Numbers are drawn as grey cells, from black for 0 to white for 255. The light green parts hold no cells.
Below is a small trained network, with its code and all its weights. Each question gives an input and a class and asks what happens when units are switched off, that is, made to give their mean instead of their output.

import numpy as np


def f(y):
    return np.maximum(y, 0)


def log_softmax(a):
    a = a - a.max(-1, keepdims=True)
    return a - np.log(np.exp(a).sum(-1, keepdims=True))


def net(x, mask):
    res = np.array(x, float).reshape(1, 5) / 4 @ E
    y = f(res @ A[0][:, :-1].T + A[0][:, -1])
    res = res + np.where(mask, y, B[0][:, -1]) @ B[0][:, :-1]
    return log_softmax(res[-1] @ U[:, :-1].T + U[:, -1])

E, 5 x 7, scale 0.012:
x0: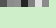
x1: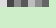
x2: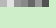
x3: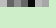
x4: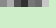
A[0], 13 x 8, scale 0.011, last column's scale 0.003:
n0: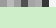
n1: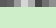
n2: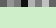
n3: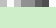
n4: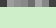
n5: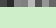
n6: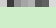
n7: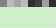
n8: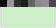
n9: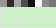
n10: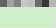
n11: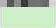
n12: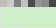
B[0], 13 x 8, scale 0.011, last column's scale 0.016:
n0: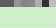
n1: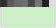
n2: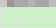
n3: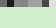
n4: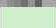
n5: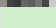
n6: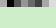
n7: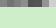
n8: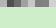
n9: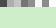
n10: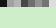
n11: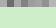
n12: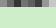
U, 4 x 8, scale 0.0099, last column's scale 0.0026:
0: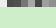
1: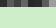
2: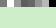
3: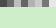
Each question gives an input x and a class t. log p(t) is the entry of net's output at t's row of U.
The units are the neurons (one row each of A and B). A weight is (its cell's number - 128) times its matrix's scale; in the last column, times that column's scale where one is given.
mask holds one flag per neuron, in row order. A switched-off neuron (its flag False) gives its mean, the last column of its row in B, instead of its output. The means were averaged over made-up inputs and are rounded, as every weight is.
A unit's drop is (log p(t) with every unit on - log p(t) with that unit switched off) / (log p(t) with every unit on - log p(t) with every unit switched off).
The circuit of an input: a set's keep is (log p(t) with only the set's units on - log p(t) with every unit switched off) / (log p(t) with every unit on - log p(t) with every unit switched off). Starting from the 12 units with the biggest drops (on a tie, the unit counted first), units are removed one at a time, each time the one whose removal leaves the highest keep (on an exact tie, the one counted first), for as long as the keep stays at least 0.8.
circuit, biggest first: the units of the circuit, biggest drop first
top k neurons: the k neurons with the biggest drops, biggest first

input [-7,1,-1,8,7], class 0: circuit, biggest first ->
[n1]
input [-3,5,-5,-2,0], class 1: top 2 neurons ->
[n1, n8]
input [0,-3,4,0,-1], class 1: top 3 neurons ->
[n9, n2, n12]
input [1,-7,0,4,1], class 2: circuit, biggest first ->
[n6, n3, n1]
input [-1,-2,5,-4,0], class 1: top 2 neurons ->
[n9, n2]
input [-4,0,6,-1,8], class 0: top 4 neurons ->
[n1, n10, n9, n5]
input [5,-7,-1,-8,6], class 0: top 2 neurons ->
[n8, n9]
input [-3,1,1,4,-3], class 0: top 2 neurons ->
[n10, n1]
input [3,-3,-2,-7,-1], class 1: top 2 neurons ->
[n9, n5]
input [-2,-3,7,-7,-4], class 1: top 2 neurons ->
[n9, n1]
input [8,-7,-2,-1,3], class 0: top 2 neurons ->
[n8, n10]
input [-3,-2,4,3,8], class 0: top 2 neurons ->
[n1, n10]
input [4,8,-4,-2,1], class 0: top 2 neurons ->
[n10, n6]
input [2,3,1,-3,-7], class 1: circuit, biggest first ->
[n9]
